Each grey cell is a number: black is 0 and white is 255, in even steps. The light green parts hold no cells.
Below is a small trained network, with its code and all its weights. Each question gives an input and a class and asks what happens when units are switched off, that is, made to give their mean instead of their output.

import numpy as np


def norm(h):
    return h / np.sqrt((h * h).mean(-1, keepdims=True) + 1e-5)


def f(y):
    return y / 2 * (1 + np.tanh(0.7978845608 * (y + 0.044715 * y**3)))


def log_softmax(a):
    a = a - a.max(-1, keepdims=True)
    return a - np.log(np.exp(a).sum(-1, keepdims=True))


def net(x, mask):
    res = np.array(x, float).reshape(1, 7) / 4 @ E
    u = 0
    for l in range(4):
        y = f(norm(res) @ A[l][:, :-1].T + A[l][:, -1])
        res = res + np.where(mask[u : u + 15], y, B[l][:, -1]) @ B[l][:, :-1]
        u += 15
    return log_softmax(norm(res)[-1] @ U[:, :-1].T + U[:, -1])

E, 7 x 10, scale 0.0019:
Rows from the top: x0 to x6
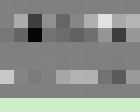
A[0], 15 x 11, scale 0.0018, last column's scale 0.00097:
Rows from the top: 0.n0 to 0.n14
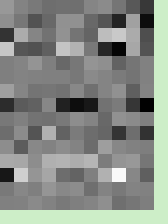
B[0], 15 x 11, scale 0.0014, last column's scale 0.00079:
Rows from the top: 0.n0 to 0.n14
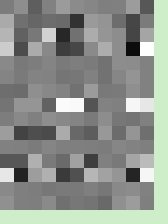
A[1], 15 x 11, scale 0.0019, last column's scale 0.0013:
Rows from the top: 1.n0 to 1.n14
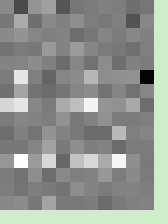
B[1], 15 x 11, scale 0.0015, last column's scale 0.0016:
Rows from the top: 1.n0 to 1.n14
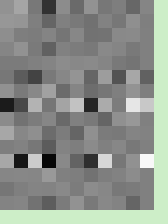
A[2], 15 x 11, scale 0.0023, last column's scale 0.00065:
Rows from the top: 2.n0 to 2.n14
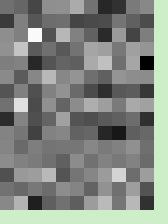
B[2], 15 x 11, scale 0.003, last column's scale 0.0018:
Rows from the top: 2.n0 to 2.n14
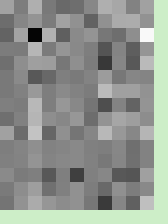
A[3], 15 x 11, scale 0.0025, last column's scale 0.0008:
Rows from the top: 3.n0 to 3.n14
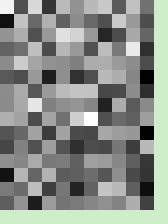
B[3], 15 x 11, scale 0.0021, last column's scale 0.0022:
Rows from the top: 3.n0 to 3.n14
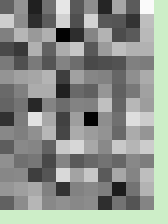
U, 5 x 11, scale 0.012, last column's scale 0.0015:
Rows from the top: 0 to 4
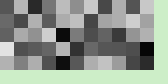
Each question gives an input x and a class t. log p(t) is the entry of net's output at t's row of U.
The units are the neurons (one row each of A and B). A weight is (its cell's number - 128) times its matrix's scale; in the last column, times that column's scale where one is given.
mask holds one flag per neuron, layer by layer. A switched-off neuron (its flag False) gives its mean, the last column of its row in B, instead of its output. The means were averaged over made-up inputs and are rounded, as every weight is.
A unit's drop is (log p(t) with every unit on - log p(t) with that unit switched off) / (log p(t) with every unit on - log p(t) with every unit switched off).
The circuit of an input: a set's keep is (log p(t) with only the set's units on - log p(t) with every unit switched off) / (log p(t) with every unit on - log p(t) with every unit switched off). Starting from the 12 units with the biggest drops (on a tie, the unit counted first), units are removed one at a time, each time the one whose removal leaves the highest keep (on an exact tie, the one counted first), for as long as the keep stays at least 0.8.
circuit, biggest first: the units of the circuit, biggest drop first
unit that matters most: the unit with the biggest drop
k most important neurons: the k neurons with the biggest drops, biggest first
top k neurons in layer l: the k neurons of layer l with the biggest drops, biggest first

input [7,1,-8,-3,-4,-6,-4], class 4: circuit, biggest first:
0.n12; 2.n12
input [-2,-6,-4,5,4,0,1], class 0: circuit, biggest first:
2.n2; 3.n12
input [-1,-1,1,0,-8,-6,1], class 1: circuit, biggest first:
0.n7
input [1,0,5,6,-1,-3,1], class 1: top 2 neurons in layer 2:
2.n2; 2.n9
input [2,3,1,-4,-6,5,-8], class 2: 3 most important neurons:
2.n9; 3.n2; 0.n7
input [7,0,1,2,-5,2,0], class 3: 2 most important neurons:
2.n2; 0.n3
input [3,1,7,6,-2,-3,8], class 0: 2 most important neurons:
1.n11; 2.n4
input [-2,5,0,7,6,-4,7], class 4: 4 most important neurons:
2.n2; 0.n12; 1.n11; 3.n0
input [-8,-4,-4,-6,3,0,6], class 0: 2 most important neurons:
3.n12; 3.n1
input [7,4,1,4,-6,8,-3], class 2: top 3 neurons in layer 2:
2.n9; 2.n6; 2.n1
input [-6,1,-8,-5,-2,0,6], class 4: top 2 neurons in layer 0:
0.n7; 0.n12
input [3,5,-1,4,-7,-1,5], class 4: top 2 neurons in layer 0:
0.n12; 0.n2
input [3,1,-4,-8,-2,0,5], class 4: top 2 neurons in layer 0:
0.n7; 0.n12
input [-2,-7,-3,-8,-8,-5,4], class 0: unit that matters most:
2.n2
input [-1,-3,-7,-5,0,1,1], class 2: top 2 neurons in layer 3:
3.n8; 3.n0
